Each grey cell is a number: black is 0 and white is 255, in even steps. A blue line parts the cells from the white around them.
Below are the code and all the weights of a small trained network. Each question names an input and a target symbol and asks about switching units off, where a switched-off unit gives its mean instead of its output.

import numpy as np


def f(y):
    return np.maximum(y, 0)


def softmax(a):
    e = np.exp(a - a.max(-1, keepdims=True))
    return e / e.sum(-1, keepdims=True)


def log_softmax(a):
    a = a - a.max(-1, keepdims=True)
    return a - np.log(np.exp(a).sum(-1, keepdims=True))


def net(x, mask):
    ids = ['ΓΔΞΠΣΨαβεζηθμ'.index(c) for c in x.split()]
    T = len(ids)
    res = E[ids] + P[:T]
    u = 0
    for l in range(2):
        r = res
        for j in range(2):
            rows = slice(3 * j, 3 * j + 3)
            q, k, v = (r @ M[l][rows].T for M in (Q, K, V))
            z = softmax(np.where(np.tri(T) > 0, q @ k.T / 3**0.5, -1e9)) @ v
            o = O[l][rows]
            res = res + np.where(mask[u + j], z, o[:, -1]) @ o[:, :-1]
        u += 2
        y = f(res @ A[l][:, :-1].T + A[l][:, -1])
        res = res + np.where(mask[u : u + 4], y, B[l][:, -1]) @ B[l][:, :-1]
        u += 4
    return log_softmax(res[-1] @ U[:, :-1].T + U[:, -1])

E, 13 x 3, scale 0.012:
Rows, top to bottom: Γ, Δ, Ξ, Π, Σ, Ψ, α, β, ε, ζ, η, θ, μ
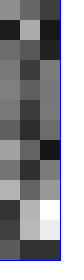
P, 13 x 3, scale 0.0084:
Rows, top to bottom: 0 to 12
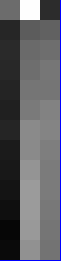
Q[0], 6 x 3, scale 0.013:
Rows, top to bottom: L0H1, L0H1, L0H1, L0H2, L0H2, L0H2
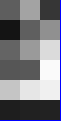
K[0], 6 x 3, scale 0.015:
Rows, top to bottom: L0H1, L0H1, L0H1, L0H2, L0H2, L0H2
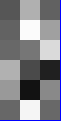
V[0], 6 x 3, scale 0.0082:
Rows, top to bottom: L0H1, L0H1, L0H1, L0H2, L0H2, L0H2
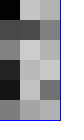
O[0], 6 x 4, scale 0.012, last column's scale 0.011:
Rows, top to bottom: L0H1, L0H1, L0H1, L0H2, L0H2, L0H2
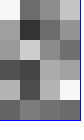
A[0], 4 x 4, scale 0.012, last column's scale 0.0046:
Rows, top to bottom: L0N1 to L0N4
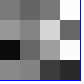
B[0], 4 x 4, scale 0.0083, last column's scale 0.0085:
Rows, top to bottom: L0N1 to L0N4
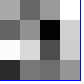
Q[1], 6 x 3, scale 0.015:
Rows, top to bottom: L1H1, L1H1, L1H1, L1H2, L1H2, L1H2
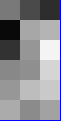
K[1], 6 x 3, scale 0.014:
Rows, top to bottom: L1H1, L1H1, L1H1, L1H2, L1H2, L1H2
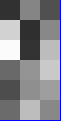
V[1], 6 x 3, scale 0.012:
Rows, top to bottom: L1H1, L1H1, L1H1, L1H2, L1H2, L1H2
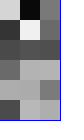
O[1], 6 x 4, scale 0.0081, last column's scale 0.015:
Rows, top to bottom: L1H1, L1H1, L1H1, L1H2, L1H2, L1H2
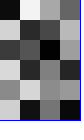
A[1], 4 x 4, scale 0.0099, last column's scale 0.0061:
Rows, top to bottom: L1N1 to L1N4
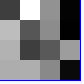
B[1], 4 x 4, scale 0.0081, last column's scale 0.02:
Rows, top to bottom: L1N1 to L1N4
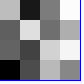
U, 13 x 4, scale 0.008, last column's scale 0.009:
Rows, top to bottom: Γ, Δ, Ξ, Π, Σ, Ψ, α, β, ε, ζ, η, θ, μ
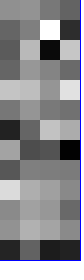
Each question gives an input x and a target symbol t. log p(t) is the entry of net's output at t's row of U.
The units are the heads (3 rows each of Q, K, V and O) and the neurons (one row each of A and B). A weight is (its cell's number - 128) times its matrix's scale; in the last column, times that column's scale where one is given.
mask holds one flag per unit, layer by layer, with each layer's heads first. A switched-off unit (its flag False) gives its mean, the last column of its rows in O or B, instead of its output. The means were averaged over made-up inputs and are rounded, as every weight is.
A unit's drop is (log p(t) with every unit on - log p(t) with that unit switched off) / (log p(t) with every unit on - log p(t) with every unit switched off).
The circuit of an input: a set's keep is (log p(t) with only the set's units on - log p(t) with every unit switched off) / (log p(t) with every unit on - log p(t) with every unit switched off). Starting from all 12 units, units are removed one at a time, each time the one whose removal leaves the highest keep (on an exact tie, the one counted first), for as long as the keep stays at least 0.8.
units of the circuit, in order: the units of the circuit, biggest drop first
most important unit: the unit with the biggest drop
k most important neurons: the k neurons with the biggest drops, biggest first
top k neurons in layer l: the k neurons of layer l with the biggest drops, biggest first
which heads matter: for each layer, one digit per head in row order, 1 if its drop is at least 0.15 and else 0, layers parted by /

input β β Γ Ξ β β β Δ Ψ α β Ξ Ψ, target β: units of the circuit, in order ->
[L0H2; L0H1; L1H1]
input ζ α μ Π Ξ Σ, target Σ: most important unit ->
L0H1
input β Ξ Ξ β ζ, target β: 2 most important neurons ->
[L0N4; L0N1]
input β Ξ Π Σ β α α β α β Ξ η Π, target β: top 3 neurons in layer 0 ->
[L0N4; L0N3; L0N1]
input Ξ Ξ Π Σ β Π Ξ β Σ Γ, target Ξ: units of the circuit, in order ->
[L1N3; L1N1]
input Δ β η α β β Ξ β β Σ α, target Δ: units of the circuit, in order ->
[L1H1; L0H2]
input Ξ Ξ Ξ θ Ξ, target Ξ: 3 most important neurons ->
[L0N3; L1N3; L0N4]
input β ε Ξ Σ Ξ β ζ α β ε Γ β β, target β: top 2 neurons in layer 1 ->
[L1N3; L1N4]
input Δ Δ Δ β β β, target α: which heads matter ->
01 / 11
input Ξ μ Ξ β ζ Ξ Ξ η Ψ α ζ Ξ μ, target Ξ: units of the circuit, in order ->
[L0H1; L1N3; L1H1]
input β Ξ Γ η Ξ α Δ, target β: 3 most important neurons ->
[L0N4; L0N1; L0N3]
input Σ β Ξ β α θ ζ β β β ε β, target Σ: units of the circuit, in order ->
[L0N3; L0H2; L1N3; L1H1]
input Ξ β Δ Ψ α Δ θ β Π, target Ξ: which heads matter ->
11 / 10
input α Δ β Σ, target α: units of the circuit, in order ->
[L1H1]
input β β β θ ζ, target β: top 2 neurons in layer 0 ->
[L0N4; L0N3]
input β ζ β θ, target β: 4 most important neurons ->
[L0N4; L0N3; L0N1; L1N3]
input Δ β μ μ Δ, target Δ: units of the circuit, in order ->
[L1H1; L0H1]
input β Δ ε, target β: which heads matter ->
11 / 10
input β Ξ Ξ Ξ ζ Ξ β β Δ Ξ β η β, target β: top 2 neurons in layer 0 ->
[L0N3; L0N4]
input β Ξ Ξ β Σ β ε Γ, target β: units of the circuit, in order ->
[L1H1; L0H2; L0H1; L0N4]
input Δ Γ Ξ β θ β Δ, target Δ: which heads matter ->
11 / 10
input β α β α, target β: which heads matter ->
11 / 11
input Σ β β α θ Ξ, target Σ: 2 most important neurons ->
[L0N3; L1N3]
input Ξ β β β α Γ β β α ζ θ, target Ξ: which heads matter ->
11 / 00
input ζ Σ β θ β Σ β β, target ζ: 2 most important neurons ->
[L0N3; L0N2]
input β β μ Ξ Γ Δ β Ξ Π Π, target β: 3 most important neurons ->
[L0N4; L0N1; L1N4]
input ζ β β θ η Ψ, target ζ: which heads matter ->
11 / 10
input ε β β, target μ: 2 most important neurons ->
[L1N1; L0N4]
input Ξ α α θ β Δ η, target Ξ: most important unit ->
L0N2
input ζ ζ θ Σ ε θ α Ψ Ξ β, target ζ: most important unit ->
L0H2
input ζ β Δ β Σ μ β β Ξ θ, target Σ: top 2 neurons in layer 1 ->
[L1N2; L1N1]
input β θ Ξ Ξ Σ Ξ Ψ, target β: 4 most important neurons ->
[L0N4; L0N1; L0N3; L1N3]
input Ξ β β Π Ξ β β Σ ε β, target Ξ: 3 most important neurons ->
[L1N3; L0N4; L0N1]
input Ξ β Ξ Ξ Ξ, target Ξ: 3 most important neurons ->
[L1N3; L0N4; L0N3]
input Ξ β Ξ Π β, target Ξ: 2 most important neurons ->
[L1N3; L0N4]
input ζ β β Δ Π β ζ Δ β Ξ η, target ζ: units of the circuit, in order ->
[L0H1]
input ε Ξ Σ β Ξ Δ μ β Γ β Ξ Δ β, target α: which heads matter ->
00 / 11
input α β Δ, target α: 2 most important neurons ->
[L0N3; L0N2]
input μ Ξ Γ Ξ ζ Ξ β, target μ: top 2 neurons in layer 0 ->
[L0N3; L0N4]
